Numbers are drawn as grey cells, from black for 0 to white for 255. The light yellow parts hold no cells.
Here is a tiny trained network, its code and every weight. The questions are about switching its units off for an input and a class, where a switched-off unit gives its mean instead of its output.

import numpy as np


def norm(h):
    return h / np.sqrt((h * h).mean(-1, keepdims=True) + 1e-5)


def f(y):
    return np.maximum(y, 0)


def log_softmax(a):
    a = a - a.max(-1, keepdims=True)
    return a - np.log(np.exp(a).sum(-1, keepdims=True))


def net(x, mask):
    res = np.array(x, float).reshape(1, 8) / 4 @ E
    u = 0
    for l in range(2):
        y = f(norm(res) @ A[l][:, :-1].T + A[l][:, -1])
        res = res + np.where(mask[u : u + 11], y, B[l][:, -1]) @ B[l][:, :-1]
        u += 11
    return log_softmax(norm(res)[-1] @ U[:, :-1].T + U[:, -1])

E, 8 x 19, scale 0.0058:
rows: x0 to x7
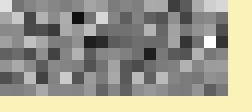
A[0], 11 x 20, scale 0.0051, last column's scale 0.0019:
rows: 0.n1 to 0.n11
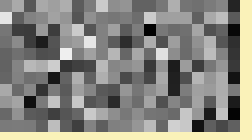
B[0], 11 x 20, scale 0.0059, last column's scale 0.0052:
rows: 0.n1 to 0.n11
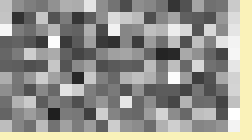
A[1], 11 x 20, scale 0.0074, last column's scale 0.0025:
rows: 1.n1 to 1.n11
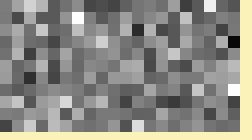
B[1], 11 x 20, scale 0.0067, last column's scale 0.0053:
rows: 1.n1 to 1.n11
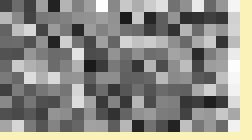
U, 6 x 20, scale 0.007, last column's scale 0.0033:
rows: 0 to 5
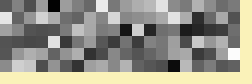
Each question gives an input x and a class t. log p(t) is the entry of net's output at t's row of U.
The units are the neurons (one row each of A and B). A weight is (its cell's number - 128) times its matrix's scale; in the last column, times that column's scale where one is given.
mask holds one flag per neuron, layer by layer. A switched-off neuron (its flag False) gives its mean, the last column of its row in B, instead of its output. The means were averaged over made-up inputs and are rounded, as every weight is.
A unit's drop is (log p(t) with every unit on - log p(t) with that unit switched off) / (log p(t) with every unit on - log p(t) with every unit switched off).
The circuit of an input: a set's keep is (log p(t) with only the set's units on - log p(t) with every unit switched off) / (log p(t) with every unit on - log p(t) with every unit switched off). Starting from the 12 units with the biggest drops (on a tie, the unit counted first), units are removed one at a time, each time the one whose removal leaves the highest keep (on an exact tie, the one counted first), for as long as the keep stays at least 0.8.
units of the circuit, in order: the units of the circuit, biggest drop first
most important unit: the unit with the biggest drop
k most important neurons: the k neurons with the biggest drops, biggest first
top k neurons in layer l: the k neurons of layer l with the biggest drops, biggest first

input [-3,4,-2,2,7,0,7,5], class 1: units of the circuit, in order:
0.n3
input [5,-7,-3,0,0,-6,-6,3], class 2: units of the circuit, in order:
1.n2; 0.n8
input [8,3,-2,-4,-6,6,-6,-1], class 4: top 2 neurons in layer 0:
0.n2; 0.n3
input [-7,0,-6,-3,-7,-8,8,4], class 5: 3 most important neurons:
1.n11; 0.n3; 0.n2
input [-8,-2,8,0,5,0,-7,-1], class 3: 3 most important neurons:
0.n4; 1.n6; 0.n2
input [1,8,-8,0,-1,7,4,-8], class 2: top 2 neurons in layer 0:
0.n1; 0.n4
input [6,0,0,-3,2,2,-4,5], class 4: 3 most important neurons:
1.n6; 0.n8; 0.n3
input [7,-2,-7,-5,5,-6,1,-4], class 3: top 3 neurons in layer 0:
0.n6; 0.n2; 0.n11
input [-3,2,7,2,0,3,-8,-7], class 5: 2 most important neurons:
0.n9; 1.n3
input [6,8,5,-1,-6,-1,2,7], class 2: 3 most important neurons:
1.n9; 0.n3; 0.n1
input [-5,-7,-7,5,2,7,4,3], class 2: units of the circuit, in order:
1.n2; 1.n6
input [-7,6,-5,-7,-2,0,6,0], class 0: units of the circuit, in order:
0.n10; 1.n4
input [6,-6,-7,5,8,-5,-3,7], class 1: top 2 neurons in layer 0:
0.n7; 0.n3
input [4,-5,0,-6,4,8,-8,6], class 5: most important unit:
1.n3
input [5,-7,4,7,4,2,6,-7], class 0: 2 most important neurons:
1.n1; 0.n7
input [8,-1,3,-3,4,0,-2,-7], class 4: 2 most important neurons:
1.n6; 0.n8
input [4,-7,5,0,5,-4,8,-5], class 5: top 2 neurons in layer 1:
1.n11; 1.n9
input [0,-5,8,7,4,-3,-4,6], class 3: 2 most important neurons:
0.n4; 0.n10
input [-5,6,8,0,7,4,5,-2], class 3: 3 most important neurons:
0.n4; 0.n11; 0.n2
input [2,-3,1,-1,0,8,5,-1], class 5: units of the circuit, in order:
0.n5; 1.n11
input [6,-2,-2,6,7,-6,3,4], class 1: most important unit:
0.n7
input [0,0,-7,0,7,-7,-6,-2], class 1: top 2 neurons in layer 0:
0.n3; 0.n7
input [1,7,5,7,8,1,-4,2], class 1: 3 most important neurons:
0.n3; 0.n7; 0.n10
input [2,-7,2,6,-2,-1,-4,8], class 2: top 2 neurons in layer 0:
0.n10; 0.n8
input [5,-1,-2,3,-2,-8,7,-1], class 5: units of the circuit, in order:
1.n11; 0.n5
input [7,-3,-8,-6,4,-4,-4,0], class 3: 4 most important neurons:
0.n6; 1.n10; 1.n1; 1.n8
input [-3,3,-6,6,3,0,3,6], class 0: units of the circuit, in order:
1.n1
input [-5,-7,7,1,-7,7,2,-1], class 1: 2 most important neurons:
0.n11; 0.n6
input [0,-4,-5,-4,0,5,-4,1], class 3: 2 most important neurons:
0.n6; 1.n10
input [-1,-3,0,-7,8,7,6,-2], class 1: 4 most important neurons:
0.n3; 0.n7; 1.n1; 1.n8
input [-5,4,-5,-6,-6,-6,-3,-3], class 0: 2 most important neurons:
0.n10; 0.n3
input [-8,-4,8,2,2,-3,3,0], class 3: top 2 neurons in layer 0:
0.n4; 0.n2
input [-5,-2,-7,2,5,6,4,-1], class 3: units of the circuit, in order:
0.n6; 1.n10
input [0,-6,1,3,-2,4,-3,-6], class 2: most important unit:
1.n2
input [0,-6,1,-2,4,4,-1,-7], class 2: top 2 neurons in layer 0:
0.n8; 0.n2
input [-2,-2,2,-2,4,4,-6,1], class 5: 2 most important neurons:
0.n9; 1.n3
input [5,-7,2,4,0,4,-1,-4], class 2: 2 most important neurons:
1.n2; 0.n8
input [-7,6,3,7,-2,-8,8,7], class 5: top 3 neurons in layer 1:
1.n11; 1.n4; 1.n8
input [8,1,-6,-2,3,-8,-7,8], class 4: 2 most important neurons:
1.n6; 0.n4
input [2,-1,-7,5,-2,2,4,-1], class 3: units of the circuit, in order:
0.n6
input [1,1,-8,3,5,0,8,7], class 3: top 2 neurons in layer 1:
1.n10; 1.n3
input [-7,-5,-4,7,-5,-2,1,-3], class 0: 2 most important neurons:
1.n1; 0.n3
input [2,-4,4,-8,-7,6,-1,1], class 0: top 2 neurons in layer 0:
0.n10; 0.n3
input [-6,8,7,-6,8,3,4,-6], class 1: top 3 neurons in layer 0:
0.n3; 0.n7; 0.n8
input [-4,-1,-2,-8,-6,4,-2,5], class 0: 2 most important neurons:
0.n10; 1.n4
